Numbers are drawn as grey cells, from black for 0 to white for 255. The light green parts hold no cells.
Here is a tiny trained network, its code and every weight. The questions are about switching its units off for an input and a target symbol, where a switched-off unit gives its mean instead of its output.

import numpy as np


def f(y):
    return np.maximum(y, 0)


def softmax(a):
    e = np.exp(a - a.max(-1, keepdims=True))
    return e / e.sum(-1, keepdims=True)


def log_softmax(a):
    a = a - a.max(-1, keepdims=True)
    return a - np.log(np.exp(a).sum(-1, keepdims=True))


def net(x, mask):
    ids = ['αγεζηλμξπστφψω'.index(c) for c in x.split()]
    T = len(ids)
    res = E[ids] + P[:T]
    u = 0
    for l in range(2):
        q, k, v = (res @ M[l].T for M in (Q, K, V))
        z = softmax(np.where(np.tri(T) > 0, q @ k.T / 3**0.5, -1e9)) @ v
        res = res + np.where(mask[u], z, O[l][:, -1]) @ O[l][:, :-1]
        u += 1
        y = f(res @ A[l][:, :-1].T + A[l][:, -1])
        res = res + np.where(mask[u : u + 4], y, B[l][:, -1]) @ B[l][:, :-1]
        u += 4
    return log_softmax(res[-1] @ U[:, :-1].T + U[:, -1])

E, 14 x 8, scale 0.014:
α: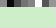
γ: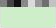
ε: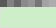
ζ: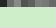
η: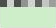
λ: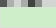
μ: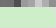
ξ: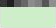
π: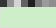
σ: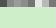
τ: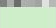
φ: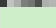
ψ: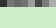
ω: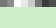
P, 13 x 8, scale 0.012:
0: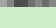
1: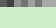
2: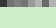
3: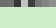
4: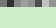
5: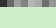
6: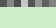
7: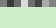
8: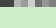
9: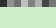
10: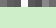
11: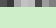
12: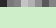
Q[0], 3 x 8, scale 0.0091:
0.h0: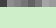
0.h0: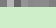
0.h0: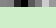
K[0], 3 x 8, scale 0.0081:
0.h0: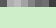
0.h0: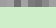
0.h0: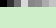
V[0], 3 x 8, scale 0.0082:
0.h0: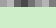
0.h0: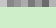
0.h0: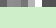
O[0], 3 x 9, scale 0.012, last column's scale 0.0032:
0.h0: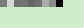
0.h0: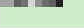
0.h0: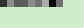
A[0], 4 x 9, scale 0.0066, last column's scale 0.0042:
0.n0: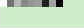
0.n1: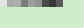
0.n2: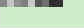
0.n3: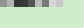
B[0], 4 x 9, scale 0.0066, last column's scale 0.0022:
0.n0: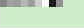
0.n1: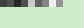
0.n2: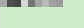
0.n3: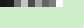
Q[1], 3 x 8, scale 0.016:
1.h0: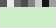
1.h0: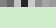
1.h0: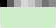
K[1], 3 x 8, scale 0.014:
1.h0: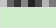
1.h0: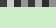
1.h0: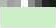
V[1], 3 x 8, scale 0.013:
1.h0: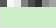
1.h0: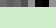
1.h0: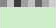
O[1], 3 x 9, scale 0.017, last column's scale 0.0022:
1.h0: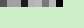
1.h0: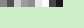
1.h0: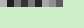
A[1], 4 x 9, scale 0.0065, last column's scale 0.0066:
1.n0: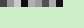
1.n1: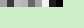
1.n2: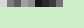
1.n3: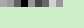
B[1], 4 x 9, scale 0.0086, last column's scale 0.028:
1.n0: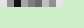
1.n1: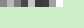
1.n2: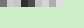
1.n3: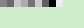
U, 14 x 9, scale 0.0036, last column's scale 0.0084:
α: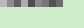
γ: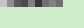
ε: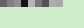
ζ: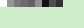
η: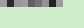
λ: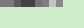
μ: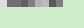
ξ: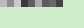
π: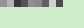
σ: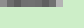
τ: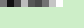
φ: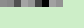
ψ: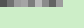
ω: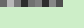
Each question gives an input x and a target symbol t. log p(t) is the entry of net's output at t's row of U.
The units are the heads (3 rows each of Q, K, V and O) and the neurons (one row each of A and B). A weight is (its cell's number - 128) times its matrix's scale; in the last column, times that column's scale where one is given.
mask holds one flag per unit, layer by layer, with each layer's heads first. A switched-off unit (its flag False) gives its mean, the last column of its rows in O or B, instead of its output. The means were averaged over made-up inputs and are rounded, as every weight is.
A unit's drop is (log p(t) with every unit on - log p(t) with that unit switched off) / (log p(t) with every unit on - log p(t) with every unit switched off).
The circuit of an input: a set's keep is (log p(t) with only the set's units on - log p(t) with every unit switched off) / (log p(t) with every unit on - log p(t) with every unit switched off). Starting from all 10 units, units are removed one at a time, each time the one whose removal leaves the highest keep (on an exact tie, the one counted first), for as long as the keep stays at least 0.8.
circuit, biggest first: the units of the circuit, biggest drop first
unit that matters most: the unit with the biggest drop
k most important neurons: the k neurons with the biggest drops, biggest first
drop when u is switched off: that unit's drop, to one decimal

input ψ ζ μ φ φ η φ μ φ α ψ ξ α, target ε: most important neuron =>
[1.n1]
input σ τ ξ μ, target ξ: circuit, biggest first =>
[1.h0 1.n3 1.n2 0.h0]
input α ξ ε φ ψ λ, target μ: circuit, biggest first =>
[1.h0 1.n0 1.n1]
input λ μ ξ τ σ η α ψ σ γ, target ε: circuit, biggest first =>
[1.h0 1.n1 1.n0 1.n3]
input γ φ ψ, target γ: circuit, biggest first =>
[1.n1 1.h0]
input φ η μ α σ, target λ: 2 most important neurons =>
[1.n2 1.n3]
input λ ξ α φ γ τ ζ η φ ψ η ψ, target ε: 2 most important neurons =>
[1.n1 1.n0]
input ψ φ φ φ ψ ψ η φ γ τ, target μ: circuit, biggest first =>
[1.h0 1.n0 1.n1 0.h0]
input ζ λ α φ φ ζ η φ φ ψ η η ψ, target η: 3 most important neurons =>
[1.n3 1.n1 1.n2]
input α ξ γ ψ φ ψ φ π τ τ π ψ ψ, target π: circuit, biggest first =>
[1.h0 1.n0]
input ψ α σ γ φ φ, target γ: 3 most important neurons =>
[1.n1 1.n3 1.n2]
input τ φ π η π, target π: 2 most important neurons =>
[1.n0 1.n3]
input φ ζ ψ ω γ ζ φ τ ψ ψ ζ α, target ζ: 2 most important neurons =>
[0.n0 1.n3]
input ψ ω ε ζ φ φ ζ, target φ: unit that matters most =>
0.n0
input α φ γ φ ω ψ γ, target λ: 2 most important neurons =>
[1.n2 0.n2]
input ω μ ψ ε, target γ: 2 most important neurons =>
[1.n1 0.n1]
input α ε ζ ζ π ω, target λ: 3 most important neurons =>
[0.n2 1.n2 1.n3]
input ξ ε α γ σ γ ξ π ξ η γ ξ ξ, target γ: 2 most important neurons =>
[1.n1 1.n3]
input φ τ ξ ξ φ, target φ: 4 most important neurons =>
[1.n1 1.n2 1.n3 1.n0]
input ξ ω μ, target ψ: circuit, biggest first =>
[1.h0]
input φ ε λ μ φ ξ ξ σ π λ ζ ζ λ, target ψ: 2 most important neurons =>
[1.n0 1.n1]
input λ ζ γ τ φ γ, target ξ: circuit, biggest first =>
[1.h0 1.n2 1.n3 0.h0]
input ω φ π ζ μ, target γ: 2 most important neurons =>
[1.n1 0.n1]
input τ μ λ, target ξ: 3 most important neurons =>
[1.n3 1.n2 1.n0]
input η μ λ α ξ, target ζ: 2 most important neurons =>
[1.n3 1.n0]
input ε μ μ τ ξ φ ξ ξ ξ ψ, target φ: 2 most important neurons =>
[1.n1 1.n2]
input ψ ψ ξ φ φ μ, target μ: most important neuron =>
[1.n0]
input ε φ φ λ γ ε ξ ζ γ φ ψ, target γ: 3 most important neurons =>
[1.n1 1.n3 1.n2]
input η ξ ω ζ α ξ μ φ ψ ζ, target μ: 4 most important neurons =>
[1.n0 1.n1 1.n3 0.n3]
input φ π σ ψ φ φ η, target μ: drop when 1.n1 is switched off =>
0.3
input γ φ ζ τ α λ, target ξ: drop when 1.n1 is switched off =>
0.2
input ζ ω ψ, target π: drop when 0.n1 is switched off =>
0.0
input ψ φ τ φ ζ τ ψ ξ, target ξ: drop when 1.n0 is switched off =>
0.2
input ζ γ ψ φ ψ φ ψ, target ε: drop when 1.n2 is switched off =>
-0.1
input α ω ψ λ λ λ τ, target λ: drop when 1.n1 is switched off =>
0.1
